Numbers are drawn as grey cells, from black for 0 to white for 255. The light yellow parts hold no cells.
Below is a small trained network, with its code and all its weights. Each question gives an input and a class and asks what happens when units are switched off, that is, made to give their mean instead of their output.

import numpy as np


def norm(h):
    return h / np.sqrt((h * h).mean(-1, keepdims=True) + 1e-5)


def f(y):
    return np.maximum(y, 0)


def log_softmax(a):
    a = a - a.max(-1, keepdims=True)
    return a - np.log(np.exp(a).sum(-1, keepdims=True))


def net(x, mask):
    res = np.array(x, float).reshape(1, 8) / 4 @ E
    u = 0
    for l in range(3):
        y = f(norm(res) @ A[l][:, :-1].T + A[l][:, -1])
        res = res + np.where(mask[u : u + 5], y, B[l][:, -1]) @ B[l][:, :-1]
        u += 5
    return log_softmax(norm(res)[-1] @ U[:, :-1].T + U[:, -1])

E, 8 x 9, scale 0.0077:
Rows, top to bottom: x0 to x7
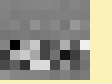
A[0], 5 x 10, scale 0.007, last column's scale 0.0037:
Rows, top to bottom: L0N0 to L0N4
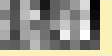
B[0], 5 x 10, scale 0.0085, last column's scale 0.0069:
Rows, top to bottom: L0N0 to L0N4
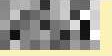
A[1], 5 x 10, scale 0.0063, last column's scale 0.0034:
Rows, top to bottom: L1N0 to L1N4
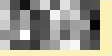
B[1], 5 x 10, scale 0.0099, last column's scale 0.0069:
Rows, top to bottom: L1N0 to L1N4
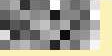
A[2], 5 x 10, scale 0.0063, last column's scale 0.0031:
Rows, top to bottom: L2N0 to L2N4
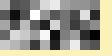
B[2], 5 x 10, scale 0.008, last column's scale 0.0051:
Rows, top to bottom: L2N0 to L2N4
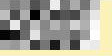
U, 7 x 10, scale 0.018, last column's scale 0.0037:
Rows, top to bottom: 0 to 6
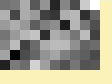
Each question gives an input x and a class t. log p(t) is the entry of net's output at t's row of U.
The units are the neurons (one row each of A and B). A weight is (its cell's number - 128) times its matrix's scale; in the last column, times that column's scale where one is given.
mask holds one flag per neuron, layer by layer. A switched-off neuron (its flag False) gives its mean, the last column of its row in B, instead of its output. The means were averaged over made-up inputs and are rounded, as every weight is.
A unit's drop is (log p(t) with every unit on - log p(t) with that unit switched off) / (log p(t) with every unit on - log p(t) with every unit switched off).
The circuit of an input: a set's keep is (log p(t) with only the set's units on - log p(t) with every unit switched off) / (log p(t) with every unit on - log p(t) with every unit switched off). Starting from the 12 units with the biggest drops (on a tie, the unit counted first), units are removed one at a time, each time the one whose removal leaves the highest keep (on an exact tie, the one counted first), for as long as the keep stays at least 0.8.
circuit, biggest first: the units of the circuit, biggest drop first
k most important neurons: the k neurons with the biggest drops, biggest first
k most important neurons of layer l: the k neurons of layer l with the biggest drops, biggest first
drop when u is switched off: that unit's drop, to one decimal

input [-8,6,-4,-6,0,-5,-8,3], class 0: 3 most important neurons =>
[L2N4; L1N4; L0N3]
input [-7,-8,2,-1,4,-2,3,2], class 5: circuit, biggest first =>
[L0N3]
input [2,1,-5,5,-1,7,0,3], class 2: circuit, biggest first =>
[L1N4; L2N3]
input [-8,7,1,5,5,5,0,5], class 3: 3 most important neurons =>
[L0N0; L1N1; L1N4]
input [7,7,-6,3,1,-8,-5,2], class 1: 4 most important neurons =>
[L0N2; L0N1; L0N3; L2N1]
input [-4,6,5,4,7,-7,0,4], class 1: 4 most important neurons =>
[L0N2; L1N3; L1N4; L0N0]
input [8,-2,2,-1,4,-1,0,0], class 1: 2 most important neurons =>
[L0N2; L0N0]
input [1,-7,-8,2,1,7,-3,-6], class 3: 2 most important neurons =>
[L0N3; L2N2]
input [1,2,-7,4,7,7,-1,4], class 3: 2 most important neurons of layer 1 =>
[L1N1; L1N4]
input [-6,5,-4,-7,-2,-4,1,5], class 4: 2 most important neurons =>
[L1N0; L0N2]
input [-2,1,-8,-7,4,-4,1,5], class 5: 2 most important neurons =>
[L0N3; L1N0]
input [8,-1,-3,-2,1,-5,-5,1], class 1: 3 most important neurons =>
[L0N2; L0N1; L0N3]
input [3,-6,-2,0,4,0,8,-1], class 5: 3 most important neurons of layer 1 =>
[L1N4; L1N1; L1N0]
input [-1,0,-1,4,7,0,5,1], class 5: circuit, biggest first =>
[L1N4]
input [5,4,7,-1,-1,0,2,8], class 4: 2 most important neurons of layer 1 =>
[L1N1; L1N4]
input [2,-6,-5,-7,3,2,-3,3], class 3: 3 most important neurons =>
[L0N0; L0N1; L2N2]
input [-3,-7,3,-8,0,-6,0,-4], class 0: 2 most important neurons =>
[L1N4; L2N4]
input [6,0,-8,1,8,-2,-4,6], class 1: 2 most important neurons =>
[L0N2; L0N3]
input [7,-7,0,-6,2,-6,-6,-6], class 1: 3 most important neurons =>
[L0N2; L0N3; L0N1]
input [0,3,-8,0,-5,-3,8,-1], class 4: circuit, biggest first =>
[L1N0]
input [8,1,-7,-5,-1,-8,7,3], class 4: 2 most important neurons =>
[L1N0; L1N3]
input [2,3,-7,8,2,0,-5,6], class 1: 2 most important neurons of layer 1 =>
[L1N1; L1N0]
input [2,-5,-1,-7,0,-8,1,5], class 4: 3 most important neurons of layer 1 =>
[L1N0; L1N3; L1N4]
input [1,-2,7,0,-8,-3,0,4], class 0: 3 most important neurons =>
[L2N4; L0N3; L1N4]
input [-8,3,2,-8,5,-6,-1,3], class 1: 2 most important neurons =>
[L0N2; L0N3]
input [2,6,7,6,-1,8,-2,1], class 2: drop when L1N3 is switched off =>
0.1
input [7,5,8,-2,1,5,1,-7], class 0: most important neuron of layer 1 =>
[L1N0]
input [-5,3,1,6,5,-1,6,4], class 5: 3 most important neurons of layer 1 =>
[L1N4; L1N0; L1N1]
